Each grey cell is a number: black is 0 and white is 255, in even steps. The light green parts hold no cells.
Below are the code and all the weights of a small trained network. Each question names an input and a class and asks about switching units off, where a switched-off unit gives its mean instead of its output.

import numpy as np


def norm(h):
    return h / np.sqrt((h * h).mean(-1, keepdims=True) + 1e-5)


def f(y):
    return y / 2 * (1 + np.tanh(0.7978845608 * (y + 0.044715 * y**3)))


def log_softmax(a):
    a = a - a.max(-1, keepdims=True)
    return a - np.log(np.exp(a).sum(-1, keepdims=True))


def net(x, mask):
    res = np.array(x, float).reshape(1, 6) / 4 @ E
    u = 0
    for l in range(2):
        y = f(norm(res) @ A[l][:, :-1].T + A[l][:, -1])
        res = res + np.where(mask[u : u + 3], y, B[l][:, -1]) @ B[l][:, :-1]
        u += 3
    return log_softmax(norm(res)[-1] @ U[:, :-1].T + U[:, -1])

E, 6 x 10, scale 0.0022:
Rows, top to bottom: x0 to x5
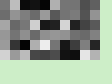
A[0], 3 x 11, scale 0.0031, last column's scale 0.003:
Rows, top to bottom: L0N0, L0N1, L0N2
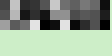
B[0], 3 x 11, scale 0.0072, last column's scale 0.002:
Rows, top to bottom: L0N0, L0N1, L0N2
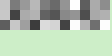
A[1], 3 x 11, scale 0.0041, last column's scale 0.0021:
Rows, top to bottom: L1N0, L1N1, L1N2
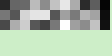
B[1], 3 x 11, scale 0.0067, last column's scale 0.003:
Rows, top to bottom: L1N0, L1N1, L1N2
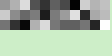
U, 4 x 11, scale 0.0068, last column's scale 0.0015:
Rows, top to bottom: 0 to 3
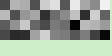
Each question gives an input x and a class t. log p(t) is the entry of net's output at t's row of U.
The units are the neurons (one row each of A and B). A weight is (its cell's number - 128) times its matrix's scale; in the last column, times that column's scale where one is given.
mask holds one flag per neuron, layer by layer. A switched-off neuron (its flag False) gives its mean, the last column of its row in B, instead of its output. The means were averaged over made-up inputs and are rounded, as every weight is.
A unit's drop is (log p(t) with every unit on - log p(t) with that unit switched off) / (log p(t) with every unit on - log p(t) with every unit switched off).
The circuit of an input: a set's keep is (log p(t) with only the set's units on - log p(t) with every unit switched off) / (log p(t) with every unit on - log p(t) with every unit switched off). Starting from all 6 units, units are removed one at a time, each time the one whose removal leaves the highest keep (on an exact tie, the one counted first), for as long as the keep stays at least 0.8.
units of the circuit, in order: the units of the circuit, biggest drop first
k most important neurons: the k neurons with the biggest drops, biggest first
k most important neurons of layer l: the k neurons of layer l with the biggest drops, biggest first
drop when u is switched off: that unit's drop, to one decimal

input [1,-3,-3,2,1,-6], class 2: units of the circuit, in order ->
(L1N0)
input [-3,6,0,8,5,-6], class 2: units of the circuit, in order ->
(L1N0, L1N2)
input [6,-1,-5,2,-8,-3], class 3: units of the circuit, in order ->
(L1N2, L0N2)
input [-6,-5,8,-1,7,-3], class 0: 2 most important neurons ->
(L0N2, L1N2)
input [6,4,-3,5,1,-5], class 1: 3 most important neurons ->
(L0N0, L0N1, L0N2)
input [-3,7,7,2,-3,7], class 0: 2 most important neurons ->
(L0N2, L1N0)
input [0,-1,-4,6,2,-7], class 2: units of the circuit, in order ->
(L1N0, L0N2)
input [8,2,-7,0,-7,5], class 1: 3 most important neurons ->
(L0N2, L0N1, L0N0)
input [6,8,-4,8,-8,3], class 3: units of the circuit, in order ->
(L1N2, L0N2)
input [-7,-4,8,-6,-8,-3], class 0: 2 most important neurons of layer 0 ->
(L0N2, L0N1)
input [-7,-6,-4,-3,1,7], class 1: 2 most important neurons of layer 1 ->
(L1N1, L1N0)
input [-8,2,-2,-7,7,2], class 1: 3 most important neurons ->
(L1N1, L0N2, L1N2)
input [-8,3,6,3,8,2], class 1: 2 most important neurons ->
(L1N1, L1N2)
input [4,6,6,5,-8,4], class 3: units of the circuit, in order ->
(L1N2)
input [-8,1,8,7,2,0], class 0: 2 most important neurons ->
(L0N2, L0N1)
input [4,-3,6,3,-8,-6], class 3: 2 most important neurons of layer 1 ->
(L1N2, L1N1)
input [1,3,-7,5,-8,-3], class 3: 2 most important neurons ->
(L1N2, L0N2)
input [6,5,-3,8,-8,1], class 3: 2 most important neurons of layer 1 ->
(L1N2, L1N1)
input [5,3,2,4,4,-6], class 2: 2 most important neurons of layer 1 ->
(L1N0, L1N1)
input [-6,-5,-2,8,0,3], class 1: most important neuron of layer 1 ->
(L1N1)
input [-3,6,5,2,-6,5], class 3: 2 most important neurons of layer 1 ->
(L1N2, L1N0)
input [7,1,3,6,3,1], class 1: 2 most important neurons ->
(L0N1, L1N2)
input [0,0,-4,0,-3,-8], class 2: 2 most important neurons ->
(L1N0, L0N2)
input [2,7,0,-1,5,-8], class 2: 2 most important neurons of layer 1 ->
(L1N0, L1N2)
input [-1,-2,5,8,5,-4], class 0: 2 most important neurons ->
(L0N2, L1N2)
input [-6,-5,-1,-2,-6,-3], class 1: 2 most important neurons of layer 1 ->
(L1N1, L1N0)
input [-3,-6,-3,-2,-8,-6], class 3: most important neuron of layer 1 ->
(L1N2)
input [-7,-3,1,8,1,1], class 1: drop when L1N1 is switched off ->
0.3
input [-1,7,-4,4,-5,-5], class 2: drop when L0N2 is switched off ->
0.5
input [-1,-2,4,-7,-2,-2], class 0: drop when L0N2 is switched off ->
1.3
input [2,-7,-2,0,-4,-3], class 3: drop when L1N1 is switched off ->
0.0
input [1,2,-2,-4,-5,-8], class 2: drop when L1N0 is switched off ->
1.0
